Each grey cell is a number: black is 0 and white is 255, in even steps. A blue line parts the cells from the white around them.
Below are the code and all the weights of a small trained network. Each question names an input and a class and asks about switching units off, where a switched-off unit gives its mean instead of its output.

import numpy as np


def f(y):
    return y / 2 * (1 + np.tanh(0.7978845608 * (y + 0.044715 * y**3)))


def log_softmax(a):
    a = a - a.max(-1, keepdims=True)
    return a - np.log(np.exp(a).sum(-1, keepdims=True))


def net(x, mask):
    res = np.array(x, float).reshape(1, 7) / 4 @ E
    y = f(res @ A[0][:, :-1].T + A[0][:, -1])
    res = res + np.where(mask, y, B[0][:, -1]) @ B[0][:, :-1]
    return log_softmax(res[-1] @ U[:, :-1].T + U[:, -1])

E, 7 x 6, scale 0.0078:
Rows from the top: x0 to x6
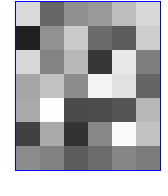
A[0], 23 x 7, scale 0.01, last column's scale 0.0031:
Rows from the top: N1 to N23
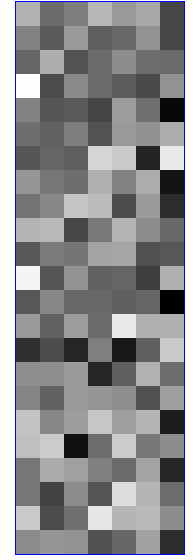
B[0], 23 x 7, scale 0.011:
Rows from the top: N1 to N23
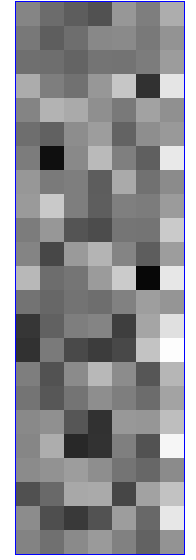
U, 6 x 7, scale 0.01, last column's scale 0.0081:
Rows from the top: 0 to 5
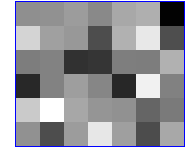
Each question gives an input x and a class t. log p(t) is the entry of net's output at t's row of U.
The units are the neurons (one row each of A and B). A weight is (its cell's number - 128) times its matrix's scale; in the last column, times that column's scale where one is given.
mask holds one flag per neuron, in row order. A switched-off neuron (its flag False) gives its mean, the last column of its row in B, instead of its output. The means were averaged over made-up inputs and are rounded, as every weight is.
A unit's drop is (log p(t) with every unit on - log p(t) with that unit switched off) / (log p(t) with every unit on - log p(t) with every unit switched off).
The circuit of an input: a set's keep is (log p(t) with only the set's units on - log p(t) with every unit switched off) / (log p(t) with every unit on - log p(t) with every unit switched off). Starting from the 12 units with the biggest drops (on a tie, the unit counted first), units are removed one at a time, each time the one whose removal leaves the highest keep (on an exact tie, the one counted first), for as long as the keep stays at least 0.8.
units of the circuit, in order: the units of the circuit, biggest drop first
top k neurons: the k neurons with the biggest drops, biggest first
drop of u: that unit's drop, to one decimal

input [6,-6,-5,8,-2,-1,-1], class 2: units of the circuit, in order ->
(N18)
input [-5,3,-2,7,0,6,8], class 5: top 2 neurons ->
(N7; N15)
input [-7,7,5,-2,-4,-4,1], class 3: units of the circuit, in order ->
(N19; N4)
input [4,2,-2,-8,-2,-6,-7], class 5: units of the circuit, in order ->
(N19; N16)
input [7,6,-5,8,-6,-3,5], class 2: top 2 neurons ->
(N18; N22)
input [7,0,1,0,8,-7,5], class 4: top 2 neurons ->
(N7; N15)
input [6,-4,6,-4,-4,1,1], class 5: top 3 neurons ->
(N15; N12; N21)
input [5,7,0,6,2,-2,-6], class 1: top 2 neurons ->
(N19; N15)
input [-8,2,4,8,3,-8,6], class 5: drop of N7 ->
-0.1
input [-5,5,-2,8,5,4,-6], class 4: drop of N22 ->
0.2
